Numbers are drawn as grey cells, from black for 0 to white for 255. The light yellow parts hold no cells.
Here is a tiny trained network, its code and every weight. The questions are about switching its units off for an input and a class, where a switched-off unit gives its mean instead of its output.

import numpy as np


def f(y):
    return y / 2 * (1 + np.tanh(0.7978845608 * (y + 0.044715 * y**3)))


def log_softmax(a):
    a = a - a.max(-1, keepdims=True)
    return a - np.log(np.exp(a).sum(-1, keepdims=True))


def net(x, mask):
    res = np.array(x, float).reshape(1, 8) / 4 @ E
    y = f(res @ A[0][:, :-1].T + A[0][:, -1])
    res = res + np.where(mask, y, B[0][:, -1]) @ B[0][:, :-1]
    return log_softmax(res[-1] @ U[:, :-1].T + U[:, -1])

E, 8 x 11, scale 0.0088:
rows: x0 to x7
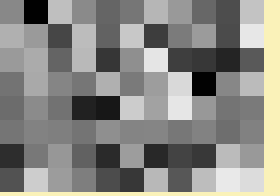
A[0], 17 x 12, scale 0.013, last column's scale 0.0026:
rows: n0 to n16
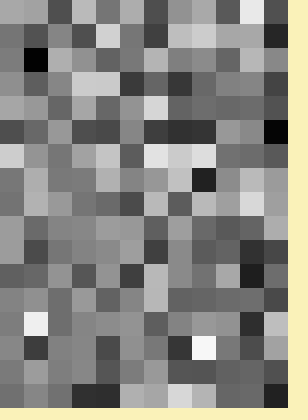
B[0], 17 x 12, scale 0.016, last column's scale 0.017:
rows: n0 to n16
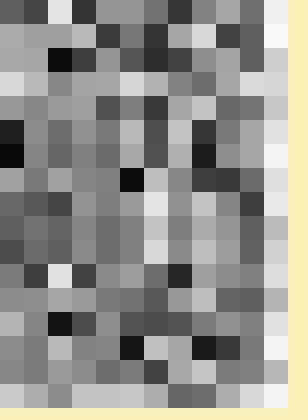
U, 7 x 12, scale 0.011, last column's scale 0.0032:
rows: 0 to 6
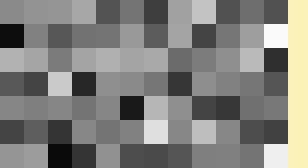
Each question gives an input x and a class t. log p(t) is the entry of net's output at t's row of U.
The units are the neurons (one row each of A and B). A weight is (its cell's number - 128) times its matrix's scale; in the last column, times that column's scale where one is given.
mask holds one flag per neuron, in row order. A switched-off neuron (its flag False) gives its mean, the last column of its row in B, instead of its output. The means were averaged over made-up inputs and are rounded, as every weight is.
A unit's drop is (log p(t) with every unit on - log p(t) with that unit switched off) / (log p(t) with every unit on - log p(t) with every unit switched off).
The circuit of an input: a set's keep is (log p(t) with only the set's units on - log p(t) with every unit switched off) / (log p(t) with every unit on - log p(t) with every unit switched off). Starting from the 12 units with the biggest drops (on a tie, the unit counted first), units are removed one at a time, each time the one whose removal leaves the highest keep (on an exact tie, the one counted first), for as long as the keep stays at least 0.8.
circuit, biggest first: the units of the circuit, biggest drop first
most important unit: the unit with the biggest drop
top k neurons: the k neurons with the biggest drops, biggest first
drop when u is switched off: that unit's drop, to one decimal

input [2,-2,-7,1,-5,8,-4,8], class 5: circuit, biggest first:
[n8]
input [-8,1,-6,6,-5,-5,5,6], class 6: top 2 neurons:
[n13; n14]
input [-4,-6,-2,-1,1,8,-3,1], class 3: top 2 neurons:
[n11; n2]
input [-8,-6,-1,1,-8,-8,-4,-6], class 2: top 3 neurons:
[n3; n2; n0]
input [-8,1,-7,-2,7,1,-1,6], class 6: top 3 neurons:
[n13; n3; n4]
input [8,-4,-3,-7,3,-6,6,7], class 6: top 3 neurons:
[n2; n7; n6]
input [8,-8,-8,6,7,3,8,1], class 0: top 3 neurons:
[n1; n6; n0]
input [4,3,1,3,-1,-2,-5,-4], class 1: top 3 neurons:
[n6; n8; n13]
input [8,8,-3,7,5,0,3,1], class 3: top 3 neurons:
[n0; n13; n14]
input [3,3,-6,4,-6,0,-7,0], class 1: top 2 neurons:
[n6; n16]
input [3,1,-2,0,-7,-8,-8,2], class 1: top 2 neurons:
[n6; n16]
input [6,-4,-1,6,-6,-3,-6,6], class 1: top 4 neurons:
[n6; n16; n14; n13]
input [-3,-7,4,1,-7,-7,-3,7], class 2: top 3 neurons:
[n3; n0; n10]
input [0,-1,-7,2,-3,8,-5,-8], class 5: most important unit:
n10
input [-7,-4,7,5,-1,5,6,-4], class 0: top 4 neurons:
[n15; n6; n2; n12]
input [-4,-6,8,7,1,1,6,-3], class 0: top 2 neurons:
[n15; n14]
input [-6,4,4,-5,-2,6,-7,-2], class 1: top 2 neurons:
[n6; n2]
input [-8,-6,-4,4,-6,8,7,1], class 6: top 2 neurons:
[n13; n6]
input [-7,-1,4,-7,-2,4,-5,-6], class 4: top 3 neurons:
[n14; n2; n8]
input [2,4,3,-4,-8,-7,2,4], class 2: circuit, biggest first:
[n3]
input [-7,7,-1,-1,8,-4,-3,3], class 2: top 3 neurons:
[n16; n11; n2]
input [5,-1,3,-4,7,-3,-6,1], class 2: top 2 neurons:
[n16; n5]
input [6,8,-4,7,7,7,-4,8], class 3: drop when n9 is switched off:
0.2
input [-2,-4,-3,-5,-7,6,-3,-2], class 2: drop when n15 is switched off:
0.0
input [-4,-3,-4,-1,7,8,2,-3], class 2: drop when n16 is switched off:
1.3
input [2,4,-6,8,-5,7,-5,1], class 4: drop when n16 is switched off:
0.1
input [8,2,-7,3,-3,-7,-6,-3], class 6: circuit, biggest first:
[n2]
